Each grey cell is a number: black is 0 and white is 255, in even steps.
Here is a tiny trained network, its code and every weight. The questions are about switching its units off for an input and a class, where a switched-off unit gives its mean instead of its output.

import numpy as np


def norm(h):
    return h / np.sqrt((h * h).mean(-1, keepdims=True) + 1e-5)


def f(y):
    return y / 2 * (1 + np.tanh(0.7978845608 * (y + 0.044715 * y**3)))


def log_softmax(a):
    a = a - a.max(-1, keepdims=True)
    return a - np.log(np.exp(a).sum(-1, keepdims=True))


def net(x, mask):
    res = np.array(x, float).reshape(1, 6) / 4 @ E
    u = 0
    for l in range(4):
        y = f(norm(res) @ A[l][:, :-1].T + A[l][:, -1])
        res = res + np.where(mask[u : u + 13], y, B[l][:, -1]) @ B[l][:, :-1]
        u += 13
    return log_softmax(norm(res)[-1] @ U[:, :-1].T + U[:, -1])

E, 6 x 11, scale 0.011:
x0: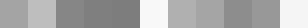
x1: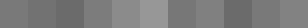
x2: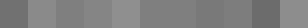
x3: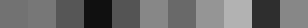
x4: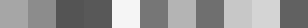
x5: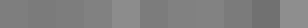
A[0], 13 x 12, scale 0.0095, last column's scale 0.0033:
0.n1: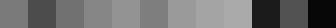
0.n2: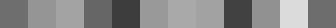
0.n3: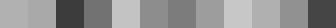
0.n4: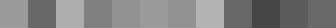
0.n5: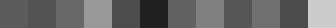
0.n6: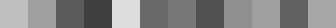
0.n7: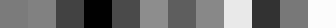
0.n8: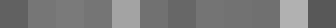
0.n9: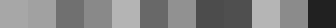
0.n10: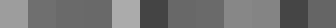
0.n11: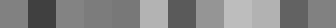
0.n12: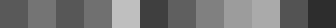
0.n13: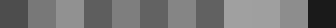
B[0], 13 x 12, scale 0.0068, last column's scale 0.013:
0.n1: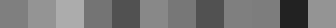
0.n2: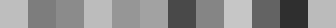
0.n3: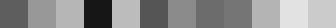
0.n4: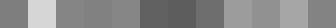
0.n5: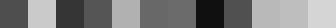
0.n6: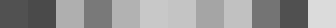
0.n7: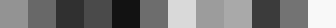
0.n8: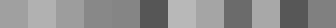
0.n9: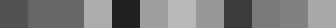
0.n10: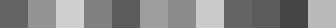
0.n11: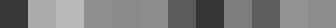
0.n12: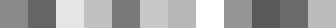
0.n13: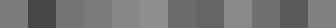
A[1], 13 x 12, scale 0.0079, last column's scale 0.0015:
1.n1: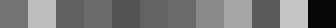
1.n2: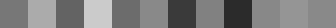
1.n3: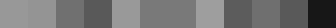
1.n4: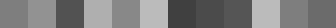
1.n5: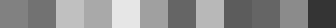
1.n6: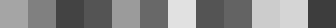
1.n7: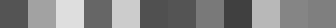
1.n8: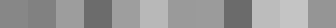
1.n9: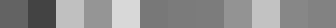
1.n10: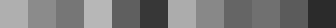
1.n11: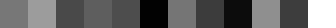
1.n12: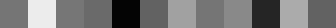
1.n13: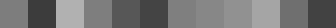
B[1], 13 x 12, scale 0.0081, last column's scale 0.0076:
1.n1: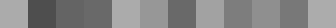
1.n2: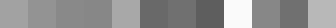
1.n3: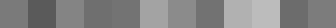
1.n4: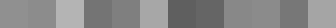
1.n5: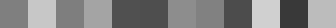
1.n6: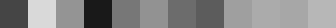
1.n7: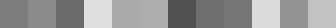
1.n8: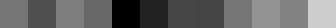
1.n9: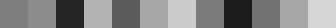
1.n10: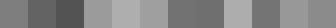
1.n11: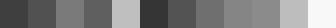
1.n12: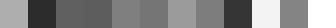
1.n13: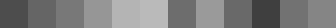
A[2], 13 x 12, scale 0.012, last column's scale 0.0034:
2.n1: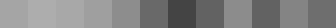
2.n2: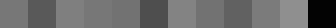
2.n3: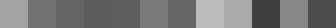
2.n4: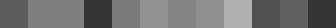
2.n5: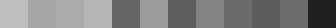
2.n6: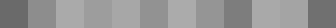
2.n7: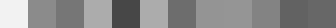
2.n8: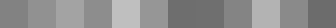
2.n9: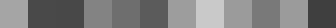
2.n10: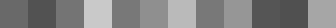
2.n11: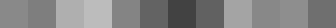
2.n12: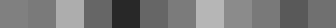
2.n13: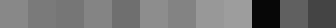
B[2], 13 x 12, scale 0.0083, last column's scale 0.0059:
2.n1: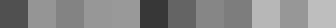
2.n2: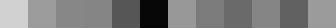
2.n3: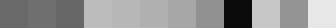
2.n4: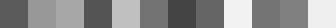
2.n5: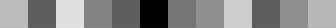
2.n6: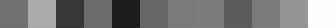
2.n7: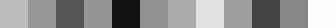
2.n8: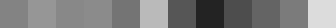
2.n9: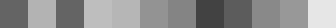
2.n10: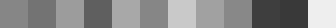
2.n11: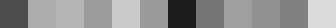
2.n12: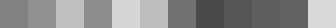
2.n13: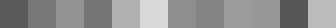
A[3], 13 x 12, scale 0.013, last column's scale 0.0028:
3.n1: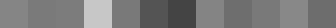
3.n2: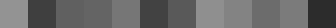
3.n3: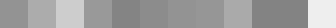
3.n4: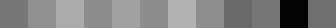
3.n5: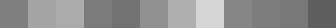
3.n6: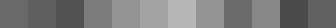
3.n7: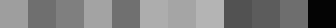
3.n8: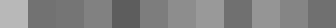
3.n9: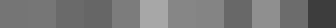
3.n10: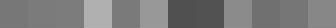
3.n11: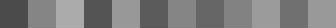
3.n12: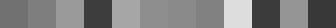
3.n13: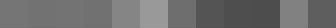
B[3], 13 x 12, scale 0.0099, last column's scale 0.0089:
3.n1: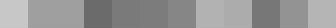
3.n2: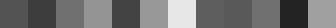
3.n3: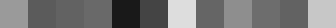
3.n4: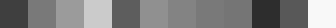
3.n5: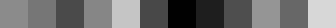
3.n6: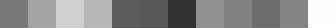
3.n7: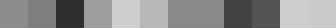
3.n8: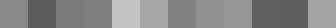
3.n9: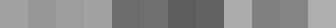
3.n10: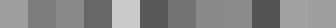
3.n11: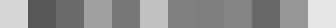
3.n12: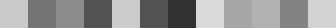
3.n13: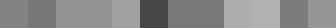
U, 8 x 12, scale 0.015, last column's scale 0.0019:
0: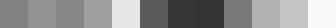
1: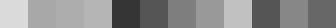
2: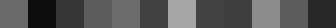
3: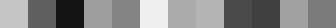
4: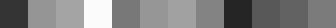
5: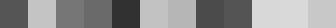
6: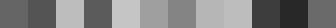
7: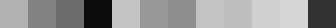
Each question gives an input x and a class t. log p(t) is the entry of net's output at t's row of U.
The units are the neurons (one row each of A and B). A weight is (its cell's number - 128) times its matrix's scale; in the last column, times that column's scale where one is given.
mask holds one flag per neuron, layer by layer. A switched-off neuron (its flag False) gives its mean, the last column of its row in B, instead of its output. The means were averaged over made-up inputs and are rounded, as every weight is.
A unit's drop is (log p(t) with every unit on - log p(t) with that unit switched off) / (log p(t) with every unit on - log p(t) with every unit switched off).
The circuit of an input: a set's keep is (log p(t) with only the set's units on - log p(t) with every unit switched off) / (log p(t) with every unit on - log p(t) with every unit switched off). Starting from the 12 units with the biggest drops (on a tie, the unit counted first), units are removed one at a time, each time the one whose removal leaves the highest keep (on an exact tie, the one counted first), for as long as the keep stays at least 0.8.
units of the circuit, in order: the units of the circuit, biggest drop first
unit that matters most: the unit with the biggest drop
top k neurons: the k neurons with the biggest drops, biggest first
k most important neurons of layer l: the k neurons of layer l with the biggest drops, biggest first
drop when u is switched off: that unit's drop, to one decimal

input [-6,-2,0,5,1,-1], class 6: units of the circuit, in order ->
(0.n12)
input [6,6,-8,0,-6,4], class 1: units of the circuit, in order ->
(0.n2 2.n5)
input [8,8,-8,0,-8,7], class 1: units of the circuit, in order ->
(0.n2 2.n5)
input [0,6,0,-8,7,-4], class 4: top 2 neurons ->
(0.n5 0.n6)
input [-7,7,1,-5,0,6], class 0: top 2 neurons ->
(0.n5 0.n6)
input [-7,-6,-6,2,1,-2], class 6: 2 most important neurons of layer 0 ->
(0.n12 0.n10)
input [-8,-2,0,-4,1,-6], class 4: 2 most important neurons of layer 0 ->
(0.n12 0.n10)
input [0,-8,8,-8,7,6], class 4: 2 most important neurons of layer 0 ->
(0.n5 0.n6)
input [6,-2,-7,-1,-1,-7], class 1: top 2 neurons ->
(0.n7 0.n2)
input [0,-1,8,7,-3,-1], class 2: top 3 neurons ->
(1.n12 0.n12 0.n6)
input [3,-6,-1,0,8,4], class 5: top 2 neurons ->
(0.n7 1.n9)
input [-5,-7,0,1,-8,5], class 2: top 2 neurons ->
(3.n2 1.n12)
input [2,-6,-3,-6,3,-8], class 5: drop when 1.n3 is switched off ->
0.0
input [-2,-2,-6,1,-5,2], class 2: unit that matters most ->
3.n2
